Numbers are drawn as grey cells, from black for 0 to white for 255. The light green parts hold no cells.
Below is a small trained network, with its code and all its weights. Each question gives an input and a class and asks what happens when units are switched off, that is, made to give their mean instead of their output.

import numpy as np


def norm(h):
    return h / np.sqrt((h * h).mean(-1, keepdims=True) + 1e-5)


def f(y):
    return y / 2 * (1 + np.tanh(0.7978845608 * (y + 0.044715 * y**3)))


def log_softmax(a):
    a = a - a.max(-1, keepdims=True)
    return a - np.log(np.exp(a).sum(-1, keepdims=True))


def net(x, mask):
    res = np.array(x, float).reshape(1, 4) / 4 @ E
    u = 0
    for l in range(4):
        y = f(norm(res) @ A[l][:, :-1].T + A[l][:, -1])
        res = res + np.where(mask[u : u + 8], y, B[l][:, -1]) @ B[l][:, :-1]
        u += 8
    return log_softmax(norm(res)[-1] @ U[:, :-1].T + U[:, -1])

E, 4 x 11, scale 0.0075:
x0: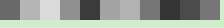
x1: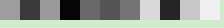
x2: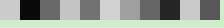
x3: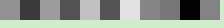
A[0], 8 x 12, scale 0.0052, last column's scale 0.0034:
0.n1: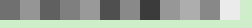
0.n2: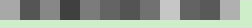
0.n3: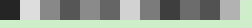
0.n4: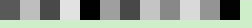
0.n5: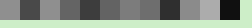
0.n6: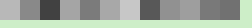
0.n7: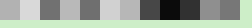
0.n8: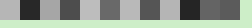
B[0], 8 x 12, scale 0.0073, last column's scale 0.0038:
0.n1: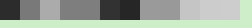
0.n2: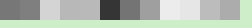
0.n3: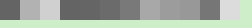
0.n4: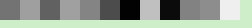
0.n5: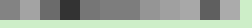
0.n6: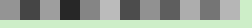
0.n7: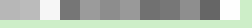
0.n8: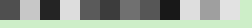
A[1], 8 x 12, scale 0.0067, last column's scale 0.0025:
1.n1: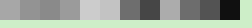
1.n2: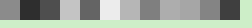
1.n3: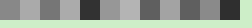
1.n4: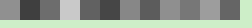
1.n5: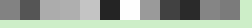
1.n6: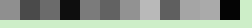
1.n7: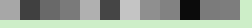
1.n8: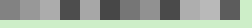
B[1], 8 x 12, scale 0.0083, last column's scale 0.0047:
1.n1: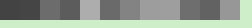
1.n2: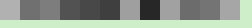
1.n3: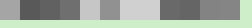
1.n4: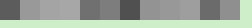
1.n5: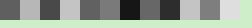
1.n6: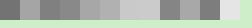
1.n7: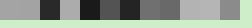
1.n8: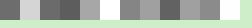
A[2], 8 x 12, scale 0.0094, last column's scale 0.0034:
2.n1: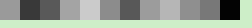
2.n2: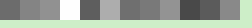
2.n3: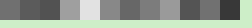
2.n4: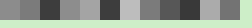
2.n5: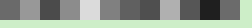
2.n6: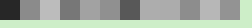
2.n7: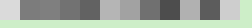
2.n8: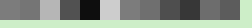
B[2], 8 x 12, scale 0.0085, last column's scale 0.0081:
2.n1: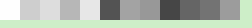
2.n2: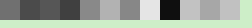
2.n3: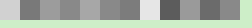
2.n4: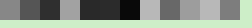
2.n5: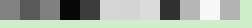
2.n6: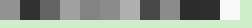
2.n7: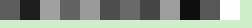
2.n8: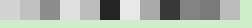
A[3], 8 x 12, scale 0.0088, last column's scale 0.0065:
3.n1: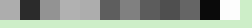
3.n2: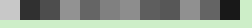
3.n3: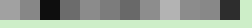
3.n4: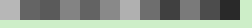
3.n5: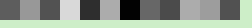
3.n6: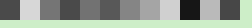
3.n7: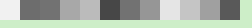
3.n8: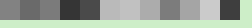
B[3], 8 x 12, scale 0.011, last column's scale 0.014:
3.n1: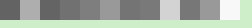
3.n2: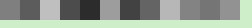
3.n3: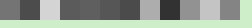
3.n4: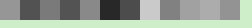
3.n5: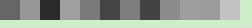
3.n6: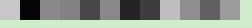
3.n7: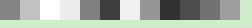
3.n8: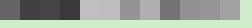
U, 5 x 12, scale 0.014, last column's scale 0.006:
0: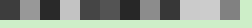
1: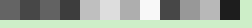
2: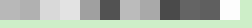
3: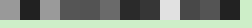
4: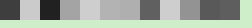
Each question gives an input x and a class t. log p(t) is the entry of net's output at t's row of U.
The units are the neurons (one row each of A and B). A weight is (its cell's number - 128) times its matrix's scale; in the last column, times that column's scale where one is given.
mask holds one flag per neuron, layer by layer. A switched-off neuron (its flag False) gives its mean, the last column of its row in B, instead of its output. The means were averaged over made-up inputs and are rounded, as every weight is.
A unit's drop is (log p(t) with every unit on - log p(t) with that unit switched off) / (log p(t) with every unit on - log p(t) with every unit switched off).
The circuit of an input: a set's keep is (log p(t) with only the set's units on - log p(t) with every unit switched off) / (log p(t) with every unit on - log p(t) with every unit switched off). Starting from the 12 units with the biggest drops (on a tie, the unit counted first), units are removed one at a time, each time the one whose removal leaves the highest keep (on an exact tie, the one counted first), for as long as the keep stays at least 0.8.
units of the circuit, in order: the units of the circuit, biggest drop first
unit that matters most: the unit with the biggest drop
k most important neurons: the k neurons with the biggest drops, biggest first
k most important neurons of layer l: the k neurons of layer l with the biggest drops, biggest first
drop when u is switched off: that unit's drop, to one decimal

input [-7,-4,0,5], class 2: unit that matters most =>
0.n2
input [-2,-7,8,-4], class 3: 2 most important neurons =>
1.n2; 0.n6
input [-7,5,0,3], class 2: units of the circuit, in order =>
3.n7; 0.n2
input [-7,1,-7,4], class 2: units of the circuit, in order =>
3.n7; 0.n2
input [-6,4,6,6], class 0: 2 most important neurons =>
0.n8; 1.n7
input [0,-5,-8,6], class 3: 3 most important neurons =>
3.n6; 0.n3; 0.n2
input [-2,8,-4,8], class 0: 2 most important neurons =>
1.n5; 1.n7
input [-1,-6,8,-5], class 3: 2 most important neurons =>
0.n6; 1.n2
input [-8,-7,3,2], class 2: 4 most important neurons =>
2.n1; 3.n7; 0.n2; 1.n8
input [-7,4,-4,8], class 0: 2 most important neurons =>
0.n8; 1.n5
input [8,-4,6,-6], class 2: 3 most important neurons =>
2.n8; 0.n7; 1.n5
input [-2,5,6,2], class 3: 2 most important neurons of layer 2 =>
2.n7; 2.n5
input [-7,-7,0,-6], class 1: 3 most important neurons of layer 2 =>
2.n5; 2.n2; 2.n8
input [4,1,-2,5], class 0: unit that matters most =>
1.n5
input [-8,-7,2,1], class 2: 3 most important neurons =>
2.n1; 3.n7; 0.n2
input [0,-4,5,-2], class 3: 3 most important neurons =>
0.n6; 1.n2; 2.n7
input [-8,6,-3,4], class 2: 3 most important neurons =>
3.n7; 0.n2; 2.n5
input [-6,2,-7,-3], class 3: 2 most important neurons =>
3.n6; 2.n8
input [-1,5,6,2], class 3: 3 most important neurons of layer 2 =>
2.n7; 2.n5; 2.n2
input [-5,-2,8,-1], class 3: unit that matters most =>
1.n2
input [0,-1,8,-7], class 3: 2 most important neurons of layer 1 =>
1.n5; 1.n2
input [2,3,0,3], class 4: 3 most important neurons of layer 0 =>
0.n5; 0.n6; 0.n1
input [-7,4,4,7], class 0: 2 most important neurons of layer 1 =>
1.n5; 1.n7
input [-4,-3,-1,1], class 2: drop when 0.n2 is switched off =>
1.2
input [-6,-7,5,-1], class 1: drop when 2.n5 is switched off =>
1.4
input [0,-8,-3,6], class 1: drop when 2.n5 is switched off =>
1.0
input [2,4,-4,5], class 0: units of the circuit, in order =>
1.n5
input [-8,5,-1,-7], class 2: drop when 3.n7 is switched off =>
0.8
